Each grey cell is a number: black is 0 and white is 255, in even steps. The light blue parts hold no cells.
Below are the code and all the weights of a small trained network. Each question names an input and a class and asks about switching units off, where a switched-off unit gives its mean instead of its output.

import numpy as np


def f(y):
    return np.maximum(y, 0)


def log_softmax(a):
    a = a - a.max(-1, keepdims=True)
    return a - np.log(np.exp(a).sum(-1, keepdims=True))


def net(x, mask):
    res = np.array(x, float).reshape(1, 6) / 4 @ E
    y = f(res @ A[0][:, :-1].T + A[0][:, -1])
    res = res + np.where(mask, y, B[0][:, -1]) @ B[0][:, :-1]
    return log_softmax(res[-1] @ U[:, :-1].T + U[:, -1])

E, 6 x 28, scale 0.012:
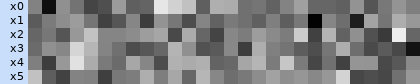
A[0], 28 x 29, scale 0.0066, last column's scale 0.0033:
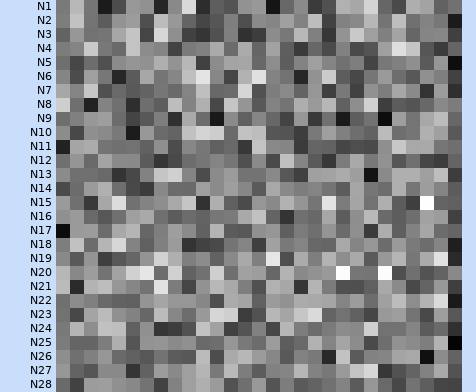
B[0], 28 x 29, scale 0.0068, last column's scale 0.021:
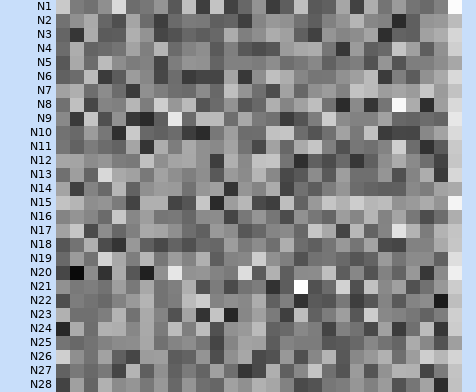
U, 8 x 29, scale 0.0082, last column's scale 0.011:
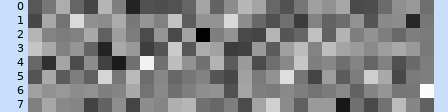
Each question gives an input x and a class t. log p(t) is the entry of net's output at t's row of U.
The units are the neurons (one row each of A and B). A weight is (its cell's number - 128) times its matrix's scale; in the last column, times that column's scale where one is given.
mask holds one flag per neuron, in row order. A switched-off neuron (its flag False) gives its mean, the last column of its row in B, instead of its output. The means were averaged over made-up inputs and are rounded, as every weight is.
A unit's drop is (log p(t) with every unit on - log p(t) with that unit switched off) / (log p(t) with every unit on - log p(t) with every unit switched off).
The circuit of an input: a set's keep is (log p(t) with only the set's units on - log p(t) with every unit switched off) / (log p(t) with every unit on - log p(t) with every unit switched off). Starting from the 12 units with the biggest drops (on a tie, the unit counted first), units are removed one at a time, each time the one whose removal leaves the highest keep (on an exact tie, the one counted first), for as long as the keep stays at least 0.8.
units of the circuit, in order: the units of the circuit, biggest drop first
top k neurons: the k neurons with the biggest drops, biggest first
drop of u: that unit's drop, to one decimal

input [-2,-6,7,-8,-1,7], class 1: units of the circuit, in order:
[N19]
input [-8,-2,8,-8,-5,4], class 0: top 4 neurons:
[N3; N18; N2; N24]
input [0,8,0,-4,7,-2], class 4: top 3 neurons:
[N9; N1; N11]
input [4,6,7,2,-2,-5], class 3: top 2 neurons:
[N15; N20]
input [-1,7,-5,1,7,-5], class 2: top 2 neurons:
[N23; N21]
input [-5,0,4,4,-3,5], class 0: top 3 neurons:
[N3; N18; N4]
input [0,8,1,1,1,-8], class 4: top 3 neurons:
[N9; N8; N14]
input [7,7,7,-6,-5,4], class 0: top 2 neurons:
[N10; N6]
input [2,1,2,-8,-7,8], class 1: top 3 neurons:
[N19; N22; N13]
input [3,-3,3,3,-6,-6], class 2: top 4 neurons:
[N1; N8; N27; N16]
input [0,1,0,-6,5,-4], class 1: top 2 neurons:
[N1; N13]
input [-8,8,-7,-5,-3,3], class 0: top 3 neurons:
[N3; N20; N18]
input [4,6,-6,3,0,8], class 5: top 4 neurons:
[N8; N27; N15; N20]
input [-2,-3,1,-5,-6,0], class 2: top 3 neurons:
[N1; N24; N12]
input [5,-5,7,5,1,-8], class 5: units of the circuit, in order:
[N17]
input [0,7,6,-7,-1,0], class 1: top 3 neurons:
[N20; N19; N13]
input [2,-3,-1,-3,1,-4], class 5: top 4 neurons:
[N9; N4; N24; N14]
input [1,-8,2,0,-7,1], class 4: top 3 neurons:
[N20; N23; N21]
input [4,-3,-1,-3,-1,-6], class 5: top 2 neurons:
[N4; N9]
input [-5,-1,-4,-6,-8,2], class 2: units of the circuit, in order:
[N1]
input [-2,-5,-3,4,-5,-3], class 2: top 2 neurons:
[N1; N9]
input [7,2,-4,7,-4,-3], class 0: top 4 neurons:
[N6; N10; N19; N13]
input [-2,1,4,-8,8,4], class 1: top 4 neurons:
[N19; N13; N22; N1]
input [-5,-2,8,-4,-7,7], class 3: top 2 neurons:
[N15; N23]
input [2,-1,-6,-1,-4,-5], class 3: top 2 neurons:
[N26; N7]
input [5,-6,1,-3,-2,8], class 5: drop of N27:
0.1
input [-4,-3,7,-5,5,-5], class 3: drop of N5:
0.0
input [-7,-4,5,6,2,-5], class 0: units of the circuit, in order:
[N3]
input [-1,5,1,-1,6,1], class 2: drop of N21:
0.3
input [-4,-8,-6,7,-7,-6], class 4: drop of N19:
0.3
